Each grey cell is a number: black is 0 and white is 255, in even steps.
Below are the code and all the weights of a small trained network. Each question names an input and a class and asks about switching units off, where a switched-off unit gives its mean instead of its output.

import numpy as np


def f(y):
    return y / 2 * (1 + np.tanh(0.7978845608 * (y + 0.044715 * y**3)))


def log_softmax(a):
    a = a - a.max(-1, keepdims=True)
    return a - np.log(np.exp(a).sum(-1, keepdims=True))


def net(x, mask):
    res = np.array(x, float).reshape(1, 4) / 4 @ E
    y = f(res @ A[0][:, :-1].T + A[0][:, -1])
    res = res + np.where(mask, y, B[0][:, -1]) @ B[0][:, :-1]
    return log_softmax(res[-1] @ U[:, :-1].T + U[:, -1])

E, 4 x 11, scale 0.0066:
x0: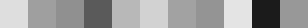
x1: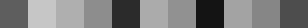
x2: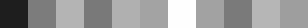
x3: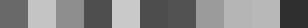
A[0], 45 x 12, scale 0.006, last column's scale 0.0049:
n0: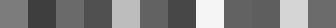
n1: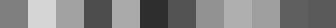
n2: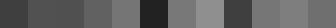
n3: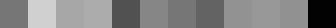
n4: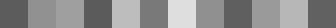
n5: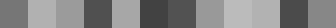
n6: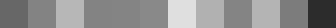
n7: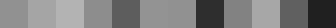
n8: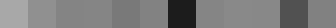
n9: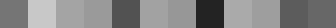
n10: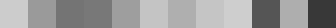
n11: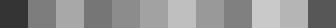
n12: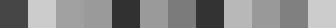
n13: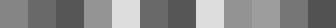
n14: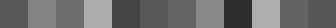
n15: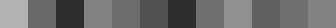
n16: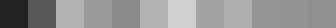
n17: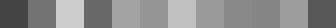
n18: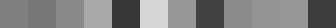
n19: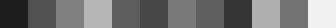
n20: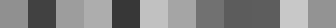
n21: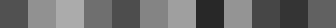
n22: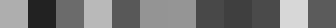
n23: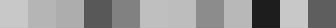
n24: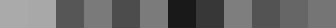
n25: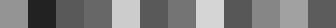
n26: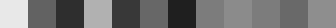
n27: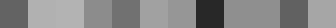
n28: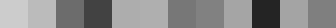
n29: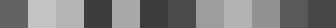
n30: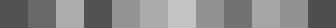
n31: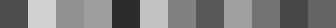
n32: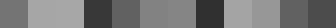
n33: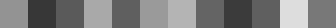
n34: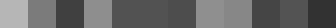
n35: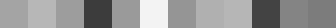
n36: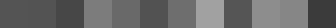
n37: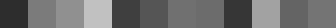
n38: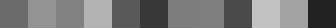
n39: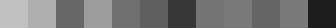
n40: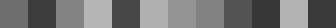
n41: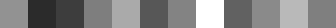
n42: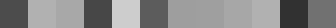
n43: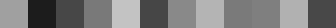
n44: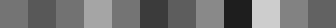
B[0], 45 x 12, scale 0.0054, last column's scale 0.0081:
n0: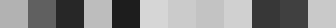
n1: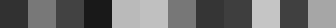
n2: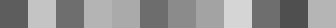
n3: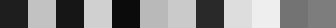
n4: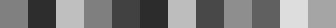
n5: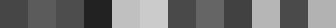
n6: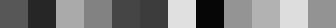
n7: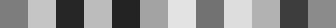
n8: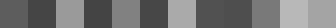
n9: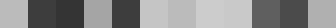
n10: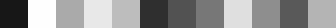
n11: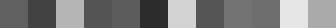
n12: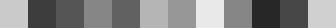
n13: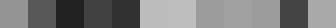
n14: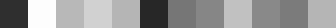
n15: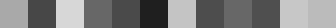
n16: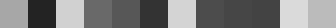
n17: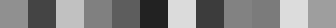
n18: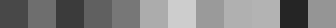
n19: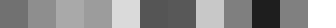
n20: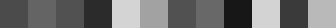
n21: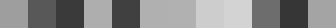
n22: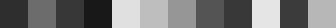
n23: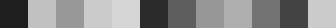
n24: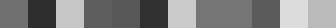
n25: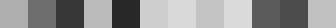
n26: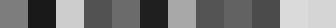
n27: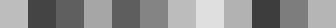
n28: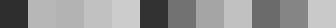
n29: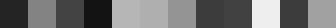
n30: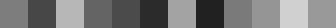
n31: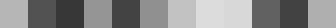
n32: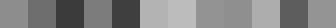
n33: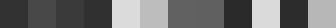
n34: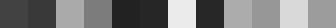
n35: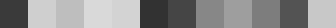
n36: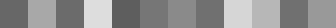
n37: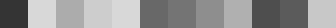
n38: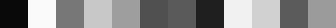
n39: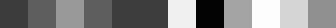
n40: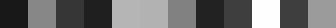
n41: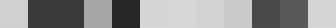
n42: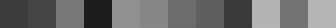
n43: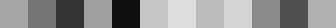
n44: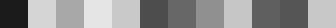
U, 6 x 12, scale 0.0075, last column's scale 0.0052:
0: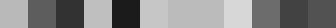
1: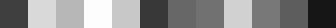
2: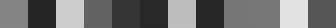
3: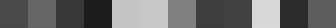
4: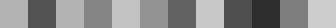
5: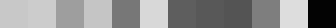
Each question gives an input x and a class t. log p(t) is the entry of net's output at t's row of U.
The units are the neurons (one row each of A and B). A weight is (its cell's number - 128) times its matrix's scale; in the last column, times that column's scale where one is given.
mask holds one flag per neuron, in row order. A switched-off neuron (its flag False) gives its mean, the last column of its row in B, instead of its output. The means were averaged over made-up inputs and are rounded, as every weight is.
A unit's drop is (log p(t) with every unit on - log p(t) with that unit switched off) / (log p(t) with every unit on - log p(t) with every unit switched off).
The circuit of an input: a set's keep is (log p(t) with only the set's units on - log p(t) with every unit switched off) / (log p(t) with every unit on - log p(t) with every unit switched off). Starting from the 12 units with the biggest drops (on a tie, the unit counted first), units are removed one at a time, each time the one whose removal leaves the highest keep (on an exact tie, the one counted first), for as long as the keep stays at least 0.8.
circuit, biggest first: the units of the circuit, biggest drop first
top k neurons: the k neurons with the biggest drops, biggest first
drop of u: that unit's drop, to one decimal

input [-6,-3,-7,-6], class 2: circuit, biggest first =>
[n26]
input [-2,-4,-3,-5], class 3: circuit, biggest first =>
[n22, n33]
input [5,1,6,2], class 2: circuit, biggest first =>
[n16, n17]
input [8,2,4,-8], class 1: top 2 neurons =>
[n23, n10]
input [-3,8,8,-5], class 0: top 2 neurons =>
[n12, n9]
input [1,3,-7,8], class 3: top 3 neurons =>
[n1, n5, n29]
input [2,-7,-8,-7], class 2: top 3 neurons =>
[n26, n15, n34]
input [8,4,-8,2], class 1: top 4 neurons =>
[n28, n23, n35, n10]
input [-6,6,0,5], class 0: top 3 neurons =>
[n12, n9, n31]
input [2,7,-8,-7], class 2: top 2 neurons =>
[n26, n24]
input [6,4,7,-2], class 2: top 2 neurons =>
[n16, n17]
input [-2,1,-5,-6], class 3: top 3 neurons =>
[n22, n33, n20]
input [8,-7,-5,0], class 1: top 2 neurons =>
[n10, n28]
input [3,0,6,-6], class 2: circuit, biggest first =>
[n16]
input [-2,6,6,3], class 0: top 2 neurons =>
[n12, n9]
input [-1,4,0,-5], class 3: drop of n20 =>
0.2
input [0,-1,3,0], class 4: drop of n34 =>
0.4
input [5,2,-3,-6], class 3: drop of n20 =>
0.2
